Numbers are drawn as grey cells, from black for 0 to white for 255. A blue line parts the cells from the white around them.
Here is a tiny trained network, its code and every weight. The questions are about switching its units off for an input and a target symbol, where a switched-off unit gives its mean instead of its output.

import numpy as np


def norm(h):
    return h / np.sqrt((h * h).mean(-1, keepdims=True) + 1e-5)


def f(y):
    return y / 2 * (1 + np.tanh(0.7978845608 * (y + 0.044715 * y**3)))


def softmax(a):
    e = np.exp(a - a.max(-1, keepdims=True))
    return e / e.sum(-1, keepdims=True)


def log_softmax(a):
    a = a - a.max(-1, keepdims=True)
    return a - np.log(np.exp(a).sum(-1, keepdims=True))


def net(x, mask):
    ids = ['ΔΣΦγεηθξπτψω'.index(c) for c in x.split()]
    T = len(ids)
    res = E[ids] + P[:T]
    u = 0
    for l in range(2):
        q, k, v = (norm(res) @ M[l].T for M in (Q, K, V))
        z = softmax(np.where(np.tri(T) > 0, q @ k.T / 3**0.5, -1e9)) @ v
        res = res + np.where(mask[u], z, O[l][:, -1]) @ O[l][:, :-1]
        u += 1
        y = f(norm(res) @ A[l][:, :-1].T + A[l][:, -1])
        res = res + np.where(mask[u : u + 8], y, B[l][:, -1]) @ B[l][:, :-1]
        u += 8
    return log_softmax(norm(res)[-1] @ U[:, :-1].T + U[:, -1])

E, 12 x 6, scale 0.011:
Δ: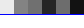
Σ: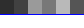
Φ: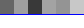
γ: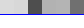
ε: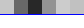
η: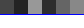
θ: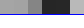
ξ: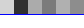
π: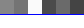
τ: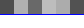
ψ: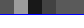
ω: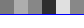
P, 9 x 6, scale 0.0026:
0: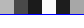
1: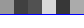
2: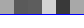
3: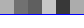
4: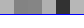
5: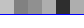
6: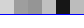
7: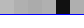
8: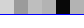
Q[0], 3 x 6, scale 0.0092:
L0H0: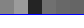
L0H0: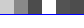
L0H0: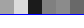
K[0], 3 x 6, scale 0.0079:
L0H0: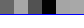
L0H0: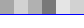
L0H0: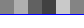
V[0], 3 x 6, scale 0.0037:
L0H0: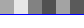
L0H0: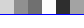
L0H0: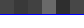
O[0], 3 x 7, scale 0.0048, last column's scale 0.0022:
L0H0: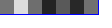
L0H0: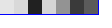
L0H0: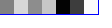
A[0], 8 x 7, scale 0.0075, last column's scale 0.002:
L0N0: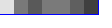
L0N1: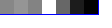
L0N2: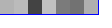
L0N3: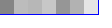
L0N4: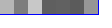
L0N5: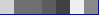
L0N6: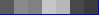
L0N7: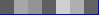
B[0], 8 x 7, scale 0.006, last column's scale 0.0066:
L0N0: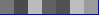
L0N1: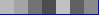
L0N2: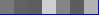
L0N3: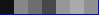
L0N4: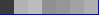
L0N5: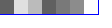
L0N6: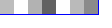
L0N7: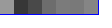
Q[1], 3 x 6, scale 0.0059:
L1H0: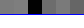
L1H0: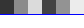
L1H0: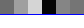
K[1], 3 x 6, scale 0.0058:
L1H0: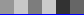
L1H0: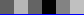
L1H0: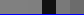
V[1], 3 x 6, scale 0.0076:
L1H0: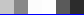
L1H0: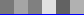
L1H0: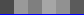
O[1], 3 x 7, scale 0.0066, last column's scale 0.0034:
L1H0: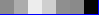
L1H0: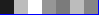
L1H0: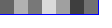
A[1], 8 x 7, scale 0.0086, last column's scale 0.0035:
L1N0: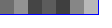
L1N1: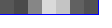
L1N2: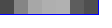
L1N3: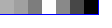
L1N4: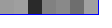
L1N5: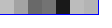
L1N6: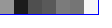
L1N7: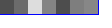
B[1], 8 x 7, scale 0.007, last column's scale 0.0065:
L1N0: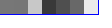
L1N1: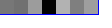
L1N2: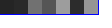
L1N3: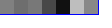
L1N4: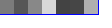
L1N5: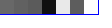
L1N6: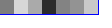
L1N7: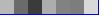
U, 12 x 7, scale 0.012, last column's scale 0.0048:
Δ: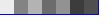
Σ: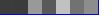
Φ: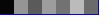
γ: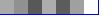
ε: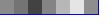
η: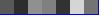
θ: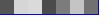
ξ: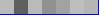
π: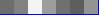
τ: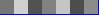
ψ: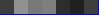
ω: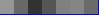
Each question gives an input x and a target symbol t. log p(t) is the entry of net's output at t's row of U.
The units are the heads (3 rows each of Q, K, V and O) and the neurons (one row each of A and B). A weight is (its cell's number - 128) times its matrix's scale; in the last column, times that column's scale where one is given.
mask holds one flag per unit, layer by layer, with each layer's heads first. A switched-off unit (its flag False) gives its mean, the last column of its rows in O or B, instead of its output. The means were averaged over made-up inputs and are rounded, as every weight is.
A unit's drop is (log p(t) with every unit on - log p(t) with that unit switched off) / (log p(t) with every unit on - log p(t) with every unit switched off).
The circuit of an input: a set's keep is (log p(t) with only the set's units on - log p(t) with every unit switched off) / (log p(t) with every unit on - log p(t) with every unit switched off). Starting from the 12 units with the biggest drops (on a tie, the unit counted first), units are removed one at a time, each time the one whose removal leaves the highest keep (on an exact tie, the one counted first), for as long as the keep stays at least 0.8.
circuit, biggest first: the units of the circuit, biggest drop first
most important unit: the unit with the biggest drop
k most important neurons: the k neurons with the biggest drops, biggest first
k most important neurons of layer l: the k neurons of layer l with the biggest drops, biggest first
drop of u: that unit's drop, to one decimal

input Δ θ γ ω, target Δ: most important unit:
L0H0
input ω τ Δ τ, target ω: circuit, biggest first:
[L0H0, L1H0]
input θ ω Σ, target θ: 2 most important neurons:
[L1N6, L1N5]
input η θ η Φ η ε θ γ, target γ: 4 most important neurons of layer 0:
[L0N2, L0N1, L0N4, L0N5]
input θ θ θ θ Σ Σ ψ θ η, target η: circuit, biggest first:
[L1N7, L0H0, L1N5, L1N1]
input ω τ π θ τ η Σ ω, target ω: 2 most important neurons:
[L0N7, L0N2]
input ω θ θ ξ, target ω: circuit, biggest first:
[L1H0, L0N7]
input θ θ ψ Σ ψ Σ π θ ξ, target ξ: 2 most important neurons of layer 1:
[L1N7, L1N0]
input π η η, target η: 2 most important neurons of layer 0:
[L0N1, L0N3]
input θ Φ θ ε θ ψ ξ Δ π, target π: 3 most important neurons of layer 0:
[L0N4, L0N5, L0N6]
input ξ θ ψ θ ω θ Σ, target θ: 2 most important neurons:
[L1N6, L0N7]
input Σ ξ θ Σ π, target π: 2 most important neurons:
[L1N5, L0N4]
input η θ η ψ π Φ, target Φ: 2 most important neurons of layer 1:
[L1N5, L1N6]
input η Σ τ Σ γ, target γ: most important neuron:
[L1N3]
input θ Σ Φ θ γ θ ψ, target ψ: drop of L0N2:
0.2
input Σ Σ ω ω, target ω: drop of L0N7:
0.3
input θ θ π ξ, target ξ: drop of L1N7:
0.1
